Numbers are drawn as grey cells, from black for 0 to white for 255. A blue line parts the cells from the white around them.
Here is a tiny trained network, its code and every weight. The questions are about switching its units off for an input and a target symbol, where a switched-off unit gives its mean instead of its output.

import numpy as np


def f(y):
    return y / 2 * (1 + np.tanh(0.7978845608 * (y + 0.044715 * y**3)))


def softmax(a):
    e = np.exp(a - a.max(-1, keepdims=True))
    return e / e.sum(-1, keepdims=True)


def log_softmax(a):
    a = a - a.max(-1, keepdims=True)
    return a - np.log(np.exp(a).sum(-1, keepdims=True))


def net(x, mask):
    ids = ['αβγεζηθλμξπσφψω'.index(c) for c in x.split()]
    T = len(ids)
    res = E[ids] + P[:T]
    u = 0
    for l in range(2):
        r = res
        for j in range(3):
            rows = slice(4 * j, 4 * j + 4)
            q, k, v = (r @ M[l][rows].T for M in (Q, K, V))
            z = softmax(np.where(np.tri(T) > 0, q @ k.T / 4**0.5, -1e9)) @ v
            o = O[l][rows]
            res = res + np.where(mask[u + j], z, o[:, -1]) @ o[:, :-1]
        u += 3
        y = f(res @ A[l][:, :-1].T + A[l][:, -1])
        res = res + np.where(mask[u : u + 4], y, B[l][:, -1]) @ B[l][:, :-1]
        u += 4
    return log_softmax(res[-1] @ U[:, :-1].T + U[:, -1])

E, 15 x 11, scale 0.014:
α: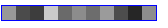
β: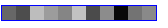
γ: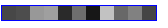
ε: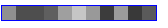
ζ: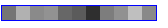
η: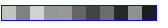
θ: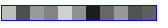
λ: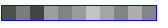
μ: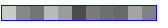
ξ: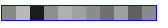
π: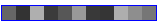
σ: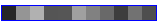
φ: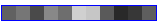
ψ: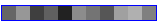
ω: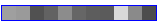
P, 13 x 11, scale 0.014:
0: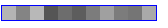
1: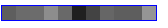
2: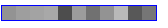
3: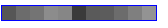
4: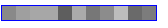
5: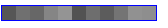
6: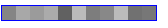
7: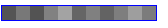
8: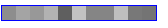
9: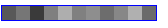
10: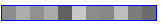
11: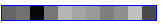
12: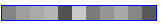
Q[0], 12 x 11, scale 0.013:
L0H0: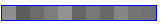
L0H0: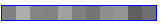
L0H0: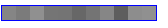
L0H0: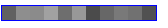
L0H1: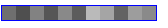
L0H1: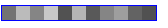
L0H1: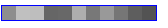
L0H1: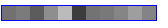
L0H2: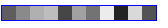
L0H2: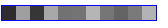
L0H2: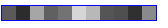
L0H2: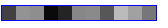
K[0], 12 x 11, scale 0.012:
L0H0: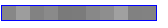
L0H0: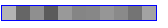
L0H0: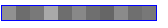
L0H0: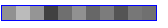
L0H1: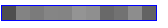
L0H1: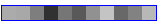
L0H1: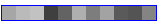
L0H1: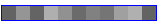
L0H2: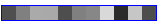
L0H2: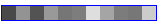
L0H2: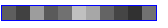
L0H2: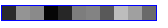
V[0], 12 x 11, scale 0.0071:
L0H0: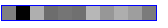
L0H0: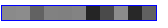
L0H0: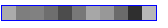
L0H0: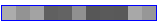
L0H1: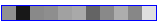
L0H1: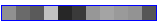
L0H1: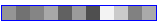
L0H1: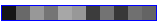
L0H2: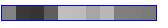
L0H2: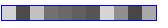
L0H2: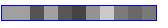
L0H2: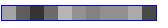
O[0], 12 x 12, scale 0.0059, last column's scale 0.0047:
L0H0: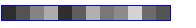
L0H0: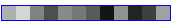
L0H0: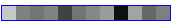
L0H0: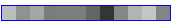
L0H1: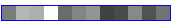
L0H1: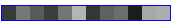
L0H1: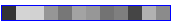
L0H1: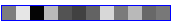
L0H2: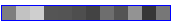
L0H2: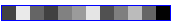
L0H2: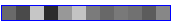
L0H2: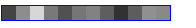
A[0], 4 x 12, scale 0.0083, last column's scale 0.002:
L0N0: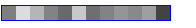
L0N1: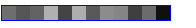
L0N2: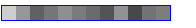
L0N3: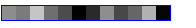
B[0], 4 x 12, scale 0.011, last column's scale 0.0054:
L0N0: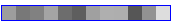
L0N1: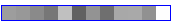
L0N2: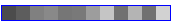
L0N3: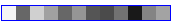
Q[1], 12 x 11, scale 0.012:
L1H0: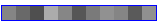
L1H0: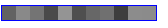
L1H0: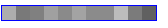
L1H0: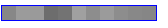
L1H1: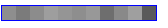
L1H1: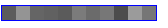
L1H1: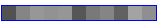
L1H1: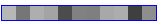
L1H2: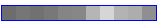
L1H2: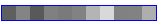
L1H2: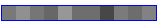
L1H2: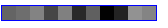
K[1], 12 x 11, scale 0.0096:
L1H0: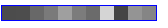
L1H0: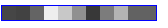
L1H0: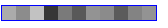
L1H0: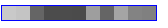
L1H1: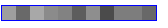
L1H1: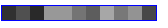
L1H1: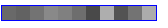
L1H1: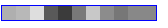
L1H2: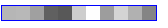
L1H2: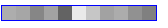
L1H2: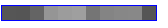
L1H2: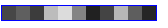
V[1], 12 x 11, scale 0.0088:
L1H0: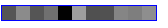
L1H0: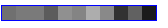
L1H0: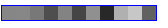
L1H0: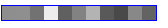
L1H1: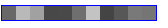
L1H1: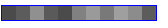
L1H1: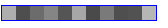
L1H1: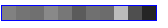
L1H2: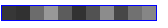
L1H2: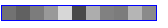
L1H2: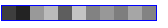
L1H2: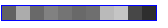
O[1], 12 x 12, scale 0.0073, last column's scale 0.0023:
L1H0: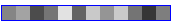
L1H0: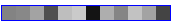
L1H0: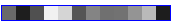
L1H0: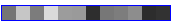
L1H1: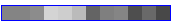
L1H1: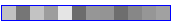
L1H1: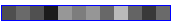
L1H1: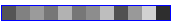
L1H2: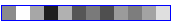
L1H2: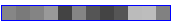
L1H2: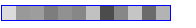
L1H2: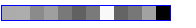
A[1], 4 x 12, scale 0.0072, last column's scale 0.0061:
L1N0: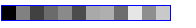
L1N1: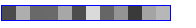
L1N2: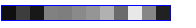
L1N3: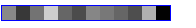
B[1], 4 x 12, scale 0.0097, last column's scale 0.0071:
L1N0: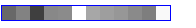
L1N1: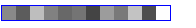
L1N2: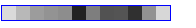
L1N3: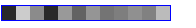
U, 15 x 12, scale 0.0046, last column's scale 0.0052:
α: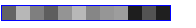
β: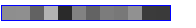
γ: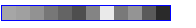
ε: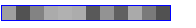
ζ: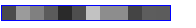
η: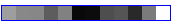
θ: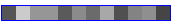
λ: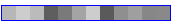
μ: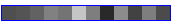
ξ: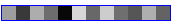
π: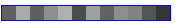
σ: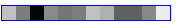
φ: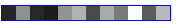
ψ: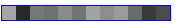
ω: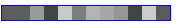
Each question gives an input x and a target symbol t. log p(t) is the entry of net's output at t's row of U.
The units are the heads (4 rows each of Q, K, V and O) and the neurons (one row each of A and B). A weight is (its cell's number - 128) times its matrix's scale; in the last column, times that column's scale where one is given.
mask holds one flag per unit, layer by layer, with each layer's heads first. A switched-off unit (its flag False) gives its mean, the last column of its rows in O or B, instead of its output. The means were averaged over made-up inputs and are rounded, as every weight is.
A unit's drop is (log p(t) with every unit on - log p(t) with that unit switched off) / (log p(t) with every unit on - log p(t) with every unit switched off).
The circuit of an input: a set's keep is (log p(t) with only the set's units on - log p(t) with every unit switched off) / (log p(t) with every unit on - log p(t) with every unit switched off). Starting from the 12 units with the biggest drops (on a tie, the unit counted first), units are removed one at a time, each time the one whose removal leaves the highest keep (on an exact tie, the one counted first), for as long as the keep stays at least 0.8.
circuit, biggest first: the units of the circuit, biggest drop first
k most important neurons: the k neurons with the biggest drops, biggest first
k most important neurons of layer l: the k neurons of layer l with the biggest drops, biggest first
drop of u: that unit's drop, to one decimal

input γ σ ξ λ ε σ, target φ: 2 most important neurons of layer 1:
(L1N0, L1N1)
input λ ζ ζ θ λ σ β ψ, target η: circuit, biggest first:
(L0H2, L0N3, L1N0)
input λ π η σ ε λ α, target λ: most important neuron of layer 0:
(L0N1)
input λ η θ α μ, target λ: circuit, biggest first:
(L0H2, L0H0, L1H2)
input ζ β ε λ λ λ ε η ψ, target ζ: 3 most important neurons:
(L1N3, L0N0, L0N2)
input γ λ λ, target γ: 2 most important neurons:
(L1N1, L0N0)
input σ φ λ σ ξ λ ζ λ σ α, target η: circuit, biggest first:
(L0H2, L1N0)
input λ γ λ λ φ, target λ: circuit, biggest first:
(L0H0, L1H2)
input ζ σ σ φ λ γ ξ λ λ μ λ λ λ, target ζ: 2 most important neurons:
(L1N3, L0N0)
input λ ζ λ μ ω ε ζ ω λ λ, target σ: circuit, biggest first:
(L1N0, L1N2, L1H2, L1H1)
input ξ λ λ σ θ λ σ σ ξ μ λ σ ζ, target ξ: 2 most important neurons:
(L0N2, L0N1)
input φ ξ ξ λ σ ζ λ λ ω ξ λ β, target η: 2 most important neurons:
(L0N3, L1N0)
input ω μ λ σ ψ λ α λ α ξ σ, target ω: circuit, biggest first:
(L0H2, L1H0, L1N3, L0H1)
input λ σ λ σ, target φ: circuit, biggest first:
(L0H2, L0H1, L1H1, L1N0)
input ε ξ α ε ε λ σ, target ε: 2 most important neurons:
(L0N1, L0N2)
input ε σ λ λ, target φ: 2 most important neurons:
(L0N2, L0N0)
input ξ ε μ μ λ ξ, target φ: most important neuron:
(L0N0)
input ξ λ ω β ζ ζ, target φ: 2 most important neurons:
(L0N0, L1N0)
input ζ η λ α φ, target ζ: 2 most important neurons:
(L1N3, L0N0)
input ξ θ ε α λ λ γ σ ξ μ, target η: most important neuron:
(L0N3)
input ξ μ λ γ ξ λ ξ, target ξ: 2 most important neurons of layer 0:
(L0N2, L0N1)
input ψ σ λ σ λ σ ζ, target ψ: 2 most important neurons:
(L0N1, L1N1)
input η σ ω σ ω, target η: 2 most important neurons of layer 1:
(L1N2, L1N3)
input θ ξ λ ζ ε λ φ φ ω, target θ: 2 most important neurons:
(L1N3, L0N0)
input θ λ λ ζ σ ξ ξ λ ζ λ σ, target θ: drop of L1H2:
0.2
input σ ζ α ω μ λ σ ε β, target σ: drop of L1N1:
0.1
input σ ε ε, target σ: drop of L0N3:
0.2
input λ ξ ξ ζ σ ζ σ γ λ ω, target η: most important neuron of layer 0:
(L0N3)
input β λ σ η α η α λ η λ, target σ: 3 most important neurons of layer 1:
(L1N0, L1N2, L1N1)
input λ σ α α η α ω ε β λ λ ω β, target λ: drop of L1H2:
0.6
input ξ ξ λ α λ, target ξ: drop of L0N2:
0.2
